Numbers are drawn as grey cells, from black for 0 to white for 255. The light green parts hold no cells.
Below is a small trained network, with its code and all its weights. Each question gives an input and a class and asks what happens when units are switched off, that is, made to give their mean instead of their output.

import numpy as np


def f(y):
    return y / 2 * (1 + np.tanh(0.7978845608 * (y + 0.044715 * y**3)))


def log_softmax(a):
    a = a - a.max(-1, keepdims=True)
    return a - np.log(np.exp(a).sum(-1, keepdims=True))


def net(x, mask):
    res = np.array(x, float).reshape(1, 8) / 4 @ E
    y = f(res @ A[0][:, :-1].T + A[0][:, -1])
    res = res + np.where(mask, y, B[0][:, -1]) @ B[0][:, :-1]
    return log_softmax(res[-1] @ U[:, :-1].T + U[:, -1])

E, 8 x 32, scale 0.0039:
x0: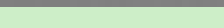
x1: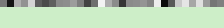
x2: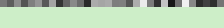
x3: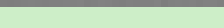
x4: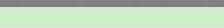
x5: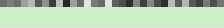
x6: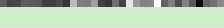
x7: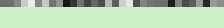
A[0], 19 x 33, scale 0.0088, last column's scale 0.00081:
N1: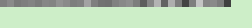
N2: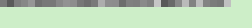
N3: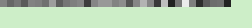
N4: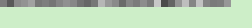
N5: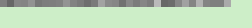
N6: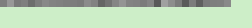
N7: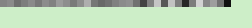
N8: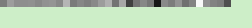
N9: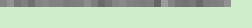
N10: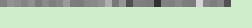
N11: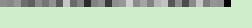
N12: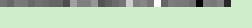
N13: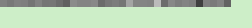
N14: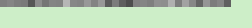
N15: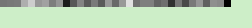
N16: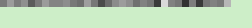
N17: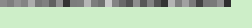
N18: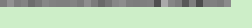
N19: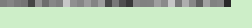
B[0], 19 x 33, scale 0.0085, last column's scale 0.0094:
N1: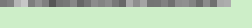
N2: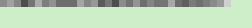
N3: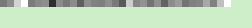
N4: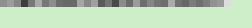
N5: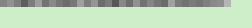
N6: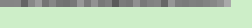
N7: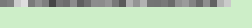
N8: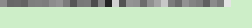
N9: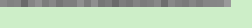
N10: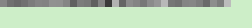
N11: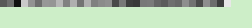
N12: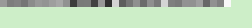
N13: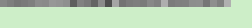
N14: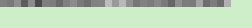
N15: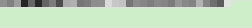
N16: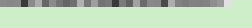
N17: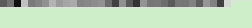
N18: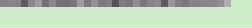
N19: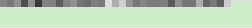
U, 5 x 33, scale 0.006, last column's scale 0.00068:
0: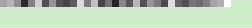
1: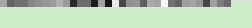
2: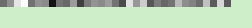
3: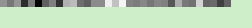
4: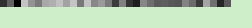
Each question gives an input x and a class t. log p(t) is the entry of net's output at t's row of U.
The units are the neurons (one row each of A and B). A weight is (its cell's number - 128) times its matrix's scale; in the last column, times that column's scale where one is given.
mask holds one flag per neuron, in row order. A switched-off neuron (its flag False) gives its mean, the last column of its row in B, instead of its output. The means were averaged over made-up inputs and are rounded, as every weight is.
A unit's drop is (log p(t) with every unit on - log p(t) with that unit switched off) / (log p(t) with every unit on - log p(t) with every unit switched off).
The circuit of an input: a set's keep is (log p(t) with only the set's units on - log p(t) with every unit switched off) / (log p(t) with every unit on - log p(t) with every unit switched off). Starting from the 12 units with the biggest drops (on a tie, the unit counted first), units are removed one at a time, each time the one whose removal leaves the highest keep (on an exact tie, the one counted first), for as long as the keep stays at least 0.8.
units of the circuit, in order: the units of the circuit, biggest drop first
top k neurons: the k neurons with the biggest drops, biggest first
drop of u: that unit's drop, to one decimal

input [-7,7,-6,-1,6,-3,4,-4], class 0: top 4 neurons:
N4, N2, N3, N5
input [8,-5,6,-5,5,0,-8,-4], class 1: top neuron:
N8
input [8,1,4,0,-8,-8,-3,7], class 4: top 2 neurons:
N11, N19
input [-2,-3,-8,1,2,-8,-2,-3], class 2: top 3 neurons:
N7, N1, N17
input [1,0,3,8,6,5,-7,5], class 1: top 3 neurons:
N8, N10, N11
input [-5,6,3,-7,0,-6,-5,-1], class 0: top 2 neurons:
N4, N2
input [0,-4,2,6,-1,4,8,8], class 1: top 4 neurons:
N12, N13, N19, N14
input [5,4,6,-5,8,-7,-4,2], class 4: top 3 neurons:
N11, N7, N1
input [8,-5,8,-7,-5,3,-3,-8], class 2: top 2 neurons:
N3, N15
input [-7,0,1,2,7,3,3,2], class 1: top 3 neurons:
N11, N12, N19
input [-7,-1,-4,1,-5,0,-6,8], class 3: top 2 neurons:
N15, N12
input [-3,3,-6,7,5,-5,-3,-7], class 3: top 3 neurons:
N19, N3, N14
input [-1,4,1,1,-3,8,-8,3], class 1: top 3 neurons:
N8, N10, N11
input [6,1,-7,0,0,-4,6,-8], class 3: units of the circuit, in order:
N19
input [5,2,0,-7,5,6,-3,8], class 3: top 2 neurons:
N15, N11
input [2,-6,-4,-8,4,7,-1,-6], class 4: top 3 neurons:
N17, N15, N4
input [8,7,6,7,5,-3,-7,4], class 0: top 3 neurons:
N4, N2, N12
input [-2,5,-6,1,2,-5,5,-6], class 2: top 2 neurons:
N7, N1
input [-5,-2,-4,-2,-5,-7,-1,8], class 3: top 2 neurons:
N15, N17
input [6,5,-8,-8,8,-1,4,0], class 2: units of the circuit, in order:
N7
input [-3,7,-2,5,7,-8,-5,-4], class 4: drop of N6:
0.1
